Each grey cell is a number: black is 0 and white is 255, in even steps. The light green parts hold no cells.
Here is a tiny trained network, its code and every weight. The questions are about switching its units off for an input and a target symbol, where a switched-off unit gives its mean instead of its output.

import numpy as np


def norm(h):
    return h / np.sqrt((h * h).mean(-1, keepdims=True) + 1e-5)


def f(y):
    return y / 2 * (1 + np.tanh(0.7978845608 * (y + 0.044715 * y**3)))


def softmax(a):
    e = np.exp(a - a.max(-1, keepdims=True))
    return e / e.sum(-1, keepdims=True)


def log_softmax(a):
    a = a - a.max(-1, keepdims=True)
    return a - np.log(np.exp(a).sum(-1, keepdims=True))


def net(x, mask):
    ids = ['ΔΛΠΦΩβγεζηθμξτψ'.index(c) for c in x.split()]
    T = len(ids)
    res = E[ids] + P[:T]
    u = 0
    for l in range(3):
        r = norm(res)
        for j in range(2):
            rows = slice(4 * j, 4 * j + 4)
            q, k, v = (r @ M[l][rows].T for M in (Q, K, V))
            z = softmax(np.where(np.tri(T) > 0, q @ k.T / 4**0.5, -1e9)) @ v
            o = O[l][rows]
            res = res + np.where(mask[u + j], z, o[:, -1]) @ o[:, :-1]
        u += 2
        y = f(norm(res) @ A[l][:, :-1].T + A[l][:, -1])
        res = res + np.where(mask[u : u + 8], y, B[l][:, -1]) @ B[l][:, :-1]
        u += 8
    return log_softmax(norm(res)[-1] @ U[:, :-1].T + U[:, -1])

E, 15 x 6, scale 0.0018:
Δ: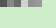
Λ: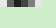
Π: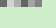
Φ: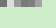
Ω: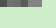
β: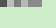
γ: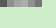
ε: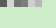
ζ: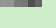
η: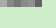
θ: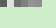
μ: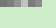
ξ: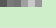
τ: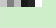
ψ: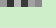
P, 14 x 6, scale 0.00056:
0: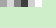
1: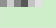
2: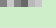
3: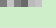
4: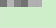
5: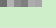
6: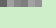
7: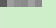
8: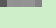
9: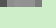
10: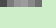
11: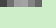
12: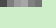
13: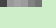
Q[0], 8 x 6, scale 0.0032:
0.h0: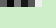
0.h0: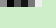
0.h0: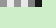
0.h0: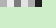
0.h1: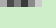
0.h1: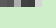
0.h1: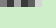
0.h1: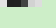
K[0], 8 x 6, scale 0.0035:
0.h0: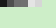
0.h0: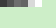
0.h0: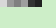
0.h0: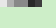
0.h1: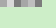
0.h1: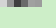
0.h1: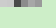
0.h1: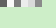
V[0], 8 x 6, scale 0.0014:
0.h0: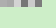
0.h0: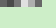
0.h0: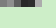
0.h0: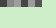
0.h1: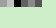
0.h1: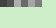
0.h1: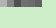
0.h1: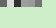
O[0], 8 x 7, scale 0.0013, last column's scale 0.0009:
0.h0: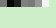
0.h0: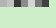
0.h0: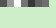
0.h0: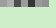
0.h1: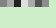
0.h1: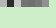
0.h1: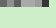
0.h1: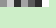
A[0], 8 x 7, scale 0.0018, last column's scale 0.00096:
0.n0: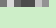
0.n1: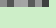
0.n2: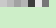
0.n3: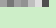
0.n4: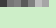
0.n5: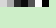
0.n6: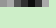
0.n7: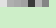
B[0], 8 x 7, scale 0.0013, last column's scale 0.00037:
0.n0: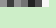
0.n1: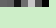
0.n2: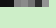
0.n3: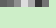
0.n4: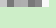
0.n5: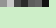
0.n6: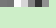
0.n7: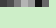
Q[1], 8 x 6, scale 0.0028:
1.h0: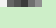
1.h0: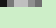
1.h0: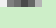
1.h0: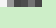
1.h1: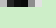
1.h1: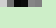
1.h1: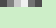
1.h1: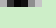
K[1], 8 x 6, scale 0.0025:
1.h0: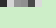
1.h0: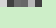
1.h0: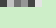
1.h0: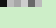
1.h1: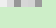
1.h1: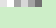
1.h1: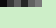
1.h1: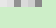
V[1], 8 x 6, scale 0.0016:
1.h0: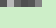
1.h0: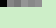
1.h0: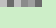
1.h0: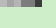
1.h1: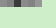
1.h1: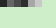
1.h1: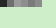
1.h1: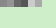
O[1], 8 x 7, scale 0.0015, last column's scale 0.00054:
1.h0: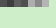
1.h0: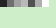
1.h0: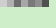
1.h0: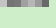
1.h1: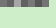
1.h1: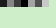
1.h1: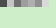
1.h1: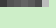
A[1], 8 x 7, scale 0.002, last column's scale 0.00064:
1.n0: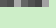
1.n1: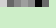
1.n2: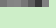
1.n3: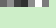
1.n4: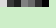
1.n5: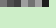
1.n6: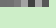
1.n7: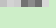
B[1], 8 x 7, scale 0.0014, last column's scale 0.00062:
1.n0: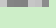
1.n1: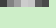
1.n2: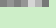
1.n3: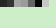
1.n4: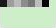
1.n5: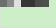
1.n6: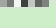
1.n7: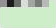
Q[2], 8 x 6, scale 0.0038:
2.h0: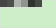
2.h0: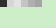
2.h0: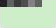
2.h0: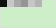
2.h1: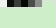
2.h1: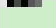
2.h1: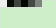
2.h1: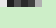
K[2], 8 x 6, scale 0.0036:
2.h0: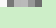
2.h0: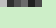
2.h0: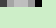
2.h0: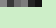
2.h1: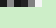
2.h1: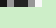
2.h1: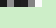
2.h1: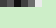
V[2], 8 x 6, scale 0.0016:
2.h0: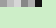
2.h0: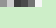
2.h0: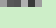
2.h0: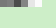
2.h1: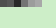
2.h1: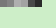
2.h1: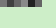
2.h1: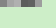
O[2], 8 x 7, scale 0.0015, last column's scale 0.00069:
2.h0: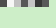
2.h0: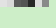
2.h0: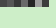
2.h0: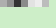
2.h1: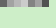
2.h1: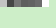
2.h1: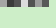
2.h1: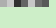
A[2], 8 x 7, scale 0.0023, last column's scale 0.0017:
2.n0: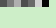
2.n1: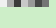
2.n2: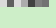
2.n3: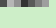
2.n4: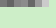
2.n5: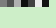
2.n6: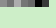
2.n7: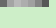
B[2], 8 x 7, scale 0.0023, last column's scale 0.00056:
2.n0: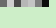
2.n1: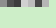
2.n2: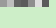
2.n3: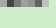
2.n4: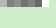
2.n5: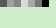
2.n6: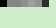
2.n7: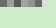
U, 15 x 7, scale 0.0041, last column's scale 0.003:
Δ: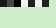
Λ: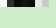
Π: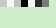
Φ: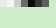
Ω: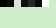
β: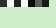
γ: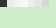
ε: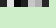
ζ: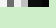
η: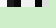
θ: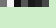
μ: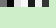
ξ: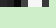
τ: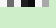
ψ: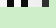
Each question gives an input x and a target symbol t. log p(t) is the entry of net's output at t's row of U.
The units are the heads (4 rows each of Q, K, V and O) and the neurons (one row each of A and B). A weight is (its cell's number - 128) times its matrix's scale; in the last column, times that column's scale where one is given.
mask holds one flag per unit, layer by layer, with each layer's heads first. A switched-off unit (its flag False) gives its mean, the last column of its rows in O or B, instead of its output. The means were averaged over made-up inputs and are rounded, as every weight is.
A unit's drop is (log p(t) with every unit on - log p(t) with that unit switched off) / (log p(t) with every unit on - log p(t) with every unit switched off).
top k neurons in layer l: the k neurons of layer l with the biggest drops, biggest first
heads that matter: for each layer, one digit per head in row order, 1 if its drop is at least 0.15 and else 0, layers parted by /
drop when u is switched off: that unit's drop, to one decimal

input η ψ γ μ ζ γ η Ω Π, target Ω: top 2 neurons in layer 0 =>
0.n6, 0.n0
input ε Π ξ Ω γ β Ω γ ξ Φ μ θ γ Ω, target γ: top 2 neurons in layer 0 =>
0.n6, 0.n4
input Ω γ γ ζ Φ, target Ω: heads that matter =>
00 / 00 / 11
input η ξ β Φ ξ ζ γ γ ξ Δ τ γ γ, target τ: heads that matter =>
01 / 00 / 01
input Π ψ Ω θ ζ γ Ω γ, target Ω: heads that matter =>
00 / 01 / 11
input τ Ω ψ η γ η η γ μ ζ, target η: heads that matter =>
00 / 10 / 00
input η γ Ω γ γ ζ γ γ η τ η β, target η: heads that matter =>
00 / 10 / 01
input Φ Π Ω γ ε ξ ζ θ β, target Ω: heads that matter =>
00 / 10 / 11
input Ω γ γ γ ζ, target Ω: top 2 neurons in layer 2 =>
2.n6, 2.n0
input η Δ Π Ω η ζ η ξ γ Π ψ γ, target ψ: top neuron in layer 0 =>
0.n6
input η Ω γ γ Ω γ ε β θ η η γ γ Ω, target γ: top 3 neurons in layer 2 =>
2.n5, 2.n0, 2.n1
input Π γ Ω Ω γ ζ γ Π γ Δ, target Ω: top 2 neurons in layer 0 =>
0.n6, 0.n7
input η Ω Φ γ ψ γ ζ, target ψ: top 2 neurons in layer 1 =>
1.n0, 1.n3
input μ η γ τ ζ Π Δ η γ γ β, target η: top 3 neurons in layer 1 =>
1.n3, 1.n4, 1.n6
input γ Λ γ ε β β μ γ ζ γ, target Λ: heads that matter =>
00 / 00 / 11
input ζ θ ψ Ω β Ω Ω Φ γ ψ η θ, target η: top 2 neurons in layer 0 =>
0.n4, 0.n2
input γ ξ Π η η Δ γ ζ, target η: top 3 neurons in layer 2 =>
2.n1, 2.n6, 2.n2
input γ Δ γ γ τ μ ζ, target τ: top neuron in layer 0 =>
0.n3
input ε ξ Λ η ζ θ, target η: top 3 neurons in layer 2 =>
2.n1, 2.n3, 2.n2
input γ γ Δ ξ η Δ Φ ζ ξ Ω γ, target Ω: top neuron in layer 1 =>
1.n7
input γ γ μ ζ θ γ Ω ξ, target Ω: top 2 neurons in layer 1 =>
1.n3, 1.n5
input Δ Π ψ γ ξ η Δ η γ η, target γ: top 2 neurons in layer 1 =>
1.n4, 1.n1
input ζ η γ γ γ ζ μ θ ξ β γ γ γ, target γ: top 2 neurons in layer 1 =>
1.n3, 1.n6
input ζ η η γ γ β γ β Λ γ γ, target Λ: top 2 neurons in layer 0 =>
0.n6, 0.n7
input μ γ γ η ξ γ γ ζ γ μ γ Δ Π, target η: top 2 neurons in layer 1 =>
1.n3, 1.n7
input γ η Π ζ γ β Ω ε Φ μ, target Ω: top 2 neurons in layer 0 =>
0.n6, 0.n1
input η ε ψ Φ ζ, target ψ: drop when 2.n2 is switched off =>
0.7
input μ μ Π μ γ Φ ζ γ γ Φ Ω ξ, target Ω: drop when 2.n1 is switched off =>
0.2
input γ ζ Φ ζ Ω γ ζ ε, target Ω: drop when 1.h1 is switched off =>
-0.1
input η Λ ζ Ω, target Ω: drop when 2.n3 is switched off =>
0.1
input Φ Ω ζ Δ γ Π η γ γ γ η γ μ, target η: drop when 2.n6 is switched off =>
0.0
